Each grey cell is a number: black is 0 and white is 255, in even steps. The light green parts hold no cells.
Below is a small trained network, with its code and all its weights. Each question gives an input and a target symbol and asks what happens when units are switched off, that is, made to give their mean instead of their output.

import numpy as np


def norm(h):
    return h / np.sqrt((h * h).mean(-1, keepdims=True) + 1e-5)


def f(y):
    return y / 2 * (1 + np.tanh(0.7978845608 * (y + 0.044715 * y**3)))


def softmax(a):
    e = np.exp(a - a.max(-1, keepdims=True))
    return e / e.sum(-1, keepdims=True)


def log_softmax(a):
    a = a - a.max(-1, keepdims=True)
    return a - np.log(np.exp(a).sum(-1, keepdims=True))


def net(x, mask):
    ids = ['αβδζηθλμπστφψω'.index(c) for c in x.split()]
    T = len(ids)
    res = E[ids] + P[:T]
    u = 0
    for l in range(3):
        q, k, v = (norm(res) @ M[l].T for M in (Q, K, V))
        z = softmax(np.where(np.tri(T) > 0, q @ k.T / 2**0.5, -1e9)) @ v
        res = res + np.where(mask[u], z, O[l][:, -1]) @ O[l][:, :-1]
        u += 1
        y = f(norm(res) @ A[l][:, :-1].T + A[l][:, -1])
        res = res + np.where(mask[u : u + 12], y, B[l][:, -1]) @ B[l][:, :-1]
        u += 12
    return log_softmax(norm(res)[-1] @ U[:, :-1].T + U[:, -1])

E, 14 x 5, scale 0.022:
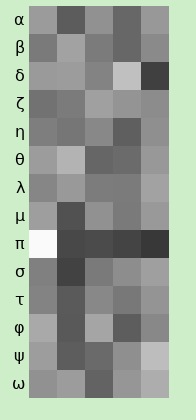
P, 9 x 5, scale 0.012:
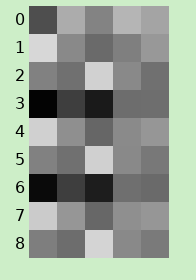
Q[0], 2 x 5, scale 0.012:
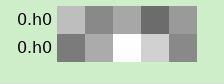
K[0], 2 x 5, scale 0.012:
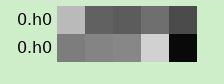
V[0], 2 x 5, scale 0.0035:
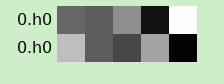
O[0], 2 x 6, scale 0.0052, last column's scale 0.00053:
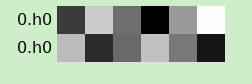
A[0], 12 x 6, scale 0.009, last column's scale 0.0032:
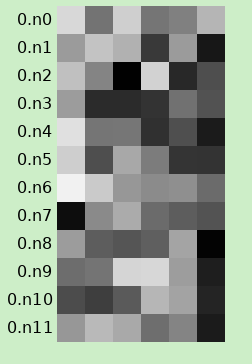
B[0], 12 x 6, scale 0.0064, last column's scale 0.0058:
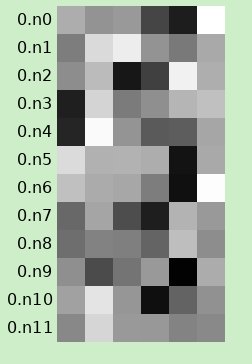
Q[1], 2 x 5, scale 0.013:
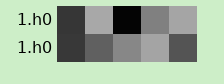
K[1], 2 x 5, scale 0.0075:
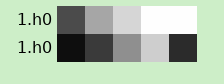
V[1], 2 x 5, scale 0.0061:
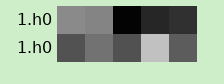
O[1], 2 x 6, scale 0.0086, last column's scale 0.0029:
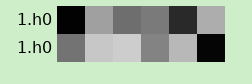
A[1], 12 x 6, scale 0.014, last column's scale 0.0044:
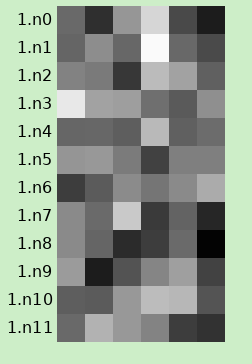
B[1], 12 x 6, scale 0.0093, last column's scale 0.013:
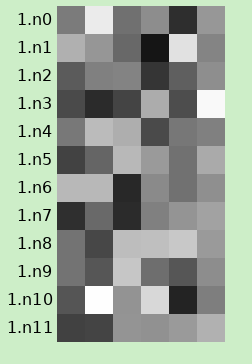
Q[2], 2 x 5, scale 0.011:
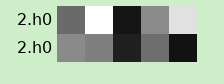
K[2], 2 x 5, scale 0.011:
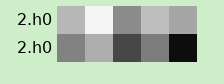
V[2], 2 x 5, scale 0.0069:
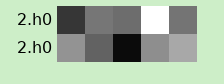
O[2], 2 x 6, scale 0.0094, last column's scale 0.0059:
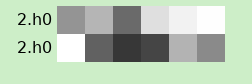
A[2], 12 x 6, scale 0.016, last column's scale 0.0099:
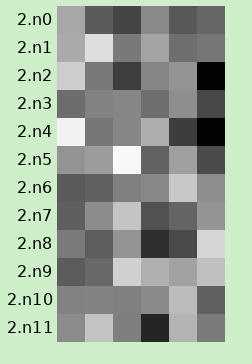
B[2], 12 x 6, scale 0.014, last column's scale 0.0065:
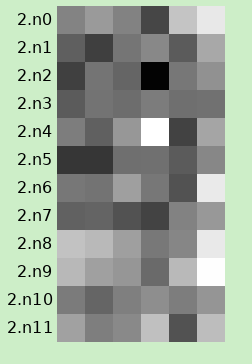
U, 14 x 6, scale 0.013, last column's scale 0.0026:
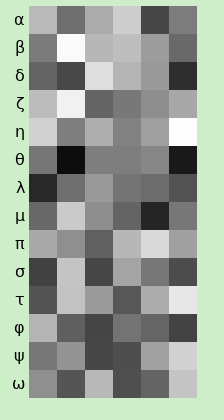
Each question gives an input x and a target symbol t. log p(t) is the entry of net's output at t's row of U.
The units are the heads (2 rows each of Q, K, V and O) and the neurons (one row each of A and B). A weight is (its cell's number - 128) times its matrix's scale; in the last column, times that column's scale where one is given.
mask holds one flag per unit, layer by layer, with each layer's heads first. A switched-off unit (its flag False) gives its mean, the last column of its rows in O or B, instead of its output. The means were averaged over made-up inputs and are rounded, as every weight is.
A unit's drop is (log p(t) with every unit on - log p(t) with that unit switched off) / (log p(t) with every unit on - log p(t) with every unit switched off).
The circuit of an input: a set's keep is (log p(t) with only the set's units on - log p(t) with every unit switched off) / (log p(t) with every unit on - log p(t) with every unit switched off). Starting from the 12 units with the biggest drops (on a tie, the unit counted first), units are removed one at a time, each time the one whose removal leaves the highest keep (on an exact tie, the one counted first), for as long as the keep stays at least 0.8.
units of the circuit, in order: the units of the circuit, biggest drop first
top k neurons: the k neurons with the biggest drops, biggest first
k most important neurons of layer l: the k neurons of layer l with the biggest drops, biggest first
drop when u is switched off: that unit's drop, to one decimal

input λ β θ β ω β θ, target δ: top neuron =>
(1.n8)
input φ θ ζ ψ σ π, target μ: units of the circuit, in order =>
(0.n4, 0.n3)
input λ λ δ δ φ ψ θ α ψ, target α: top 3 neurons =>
(0.n0, 1.n0, 2.n4)
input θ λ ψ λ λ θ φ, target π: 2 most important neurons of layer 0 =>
(0.n3, 0.n0)
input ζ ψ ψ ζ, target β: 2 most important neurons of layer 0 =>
(0.n9, 0.n10)
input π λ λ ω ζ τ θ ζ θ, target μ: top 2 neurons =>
(0.n6, 1.n8)
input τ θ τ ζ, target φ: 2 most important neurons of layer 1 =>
(1.n6, 1.n3)
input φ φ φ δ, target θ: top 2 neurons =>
(1.n8, 0.n2)
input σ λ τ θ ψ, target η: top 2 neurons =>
(1.n9, 0.n5)
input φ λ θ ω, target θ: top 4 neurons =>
(0.n1, 1.n8, 0.n10, 2.n6)
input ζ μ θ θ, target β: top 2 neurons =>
(1.n3, 1.n10)
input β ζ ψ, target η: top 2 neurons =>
(1.n9, 0.n1)
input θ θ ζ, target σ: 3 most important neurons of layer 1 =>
(1.n0, 1.n7, 1.n8)
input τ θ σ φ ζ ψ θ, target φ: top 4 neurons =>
(0.n7, 1.n6, 1.n3, 0.n6)
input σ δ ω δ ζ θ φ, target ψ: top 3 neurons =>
(1.n6, 0.n10, 0.n0)
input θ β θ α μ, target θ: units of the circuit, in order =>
(1.n3)
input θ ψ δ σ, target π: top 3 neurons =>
(1.n6, 0.n3, 0.n0)
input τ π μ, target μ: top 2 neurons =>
(1.n0, 1.n7)
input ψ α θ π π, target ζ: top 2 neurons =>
(0.n4, 0.n5)
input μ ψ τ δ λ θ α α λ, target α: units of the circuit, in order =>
(0.h0)
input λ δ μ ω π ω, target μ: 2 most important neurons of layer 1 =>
(1.n0, 1.n4)
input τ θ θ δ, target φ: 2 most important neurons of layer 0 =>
(0.n7, 0.n0)
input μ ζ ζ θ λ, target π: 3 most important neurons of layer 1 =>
(1.n3, 1.n7, 1.n0)
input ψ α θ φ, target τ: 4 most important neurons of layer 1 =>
(1.n9, 1.n10, 1.n3, 1.n2)
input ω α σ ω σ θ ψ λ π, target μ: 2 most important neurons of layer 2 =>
(2.n8, 2.n9)
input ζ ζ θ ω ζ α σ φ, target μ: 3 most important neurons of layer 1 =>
(1.n8, 1.n3, 1.n7)
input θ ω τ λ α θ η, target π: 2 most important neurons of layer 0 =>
(0.n3, 0.n0)
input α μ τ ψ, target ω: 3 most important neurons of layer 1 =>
(1.n3, 1.n8, 1.n11)
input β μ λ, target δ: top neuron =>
(0.n1)
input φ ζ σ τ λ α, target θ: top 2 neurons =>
(1.n7, 1.n3)
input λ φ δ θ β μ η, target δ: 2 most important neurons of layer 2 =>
(2.n6, 2.n11)
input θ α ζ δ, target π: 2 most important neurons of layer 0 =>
(0.n2, 0.n3)
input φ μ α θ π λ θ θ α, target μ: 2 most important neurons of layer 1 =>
(1.n0, 1.n7)
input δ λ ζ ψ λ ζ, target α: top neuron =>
(1.n0)
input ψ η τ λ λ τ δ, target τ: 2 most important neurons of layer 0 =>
(0.n6, 0.n0)
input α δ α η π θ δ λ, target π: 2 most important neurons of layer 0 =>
(0.n6, 0.n5)
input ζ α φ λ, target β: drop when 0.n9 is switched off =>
0.3
